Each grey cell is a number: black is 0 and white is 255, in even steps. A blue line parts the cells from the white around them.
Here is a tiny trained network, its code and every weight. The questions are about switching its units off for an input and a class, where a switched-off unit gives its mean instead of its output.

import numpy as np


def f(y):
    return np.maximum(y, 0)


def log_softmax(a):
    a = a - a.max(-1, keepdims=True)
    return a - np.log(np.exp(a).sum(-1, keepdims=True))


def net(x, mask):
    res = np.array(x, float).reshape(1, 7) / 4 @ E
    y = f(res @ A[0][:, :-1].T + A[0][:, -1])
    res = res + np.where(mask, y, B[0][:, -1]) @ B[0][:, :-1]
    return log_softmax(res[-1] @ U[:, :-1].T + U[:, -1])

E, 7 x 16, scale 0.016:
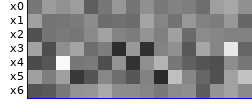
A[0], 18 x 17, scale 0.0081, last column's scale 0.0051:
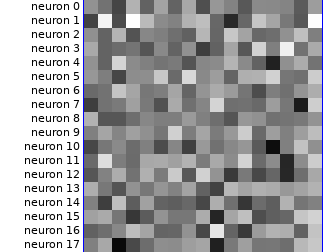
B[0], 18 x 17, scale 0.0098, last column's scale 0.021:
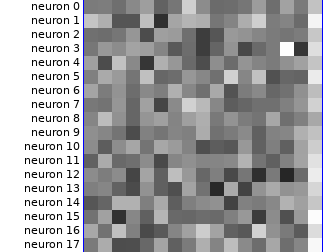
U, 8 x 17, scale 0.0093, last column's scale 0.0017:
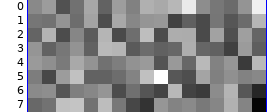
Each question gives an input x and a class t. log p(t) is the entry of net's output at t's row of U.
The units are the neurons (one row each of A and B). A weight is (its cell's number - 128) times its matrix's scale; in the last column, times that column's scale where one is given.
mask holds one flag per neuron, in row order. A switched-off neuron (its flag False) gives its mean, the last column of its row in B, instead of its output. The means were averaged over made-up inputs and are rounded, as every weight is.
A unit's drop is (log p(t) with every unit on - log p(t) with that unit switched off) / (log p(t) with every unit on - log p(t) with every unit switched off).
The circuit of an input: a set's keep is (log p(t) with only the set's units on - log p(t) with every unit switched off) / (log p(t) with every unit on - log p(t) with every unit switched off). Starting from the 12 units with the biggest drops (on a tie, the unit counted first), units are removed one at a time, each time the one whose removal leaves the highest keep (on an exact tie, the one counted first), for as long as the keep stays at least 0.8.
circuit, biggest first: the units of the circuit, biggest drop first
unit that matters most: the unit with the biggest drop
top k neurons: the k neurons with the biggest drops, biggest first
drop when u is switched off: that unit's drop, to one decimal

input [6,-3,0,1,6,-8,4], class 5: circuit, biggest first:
neuron 16
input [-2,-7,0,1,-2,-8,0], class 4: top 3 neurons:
neuron 16; neuron 15; neuron 17
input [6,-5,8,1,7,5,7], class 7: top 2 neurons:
neuron 14; neuron 1
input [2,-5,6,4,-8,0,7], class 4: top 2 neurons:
neuron 5; neuron 1
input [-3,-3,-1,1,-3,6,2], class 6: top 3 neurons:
neuron 3; neuron 13; neuron 11
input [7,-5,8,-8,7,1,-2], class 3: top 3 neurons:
neuron 10; neuron 4; neuron 2
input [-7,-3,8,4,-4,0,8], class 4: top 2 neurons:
neuron 15; neuron 5
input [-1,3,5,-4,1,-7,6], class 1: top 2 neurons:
neuron 12; neuron 7
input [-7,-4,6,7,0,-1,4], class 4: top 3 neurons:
neuron 16; neuron 3; neuron 15
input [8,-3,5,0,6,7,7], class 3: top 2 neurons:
neuron 3; neuron 10
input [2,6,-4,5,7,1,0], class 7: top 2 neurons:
neuron 4; neuron 1
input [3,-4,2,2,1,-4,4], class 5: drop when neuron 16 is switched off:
0.1
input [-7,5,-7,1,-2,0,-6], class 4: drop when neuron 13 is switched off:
0.1
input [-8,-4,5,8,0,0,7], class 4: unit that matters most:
neuron 16
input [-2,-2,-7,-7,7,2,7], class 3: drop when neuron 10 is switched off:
0.1
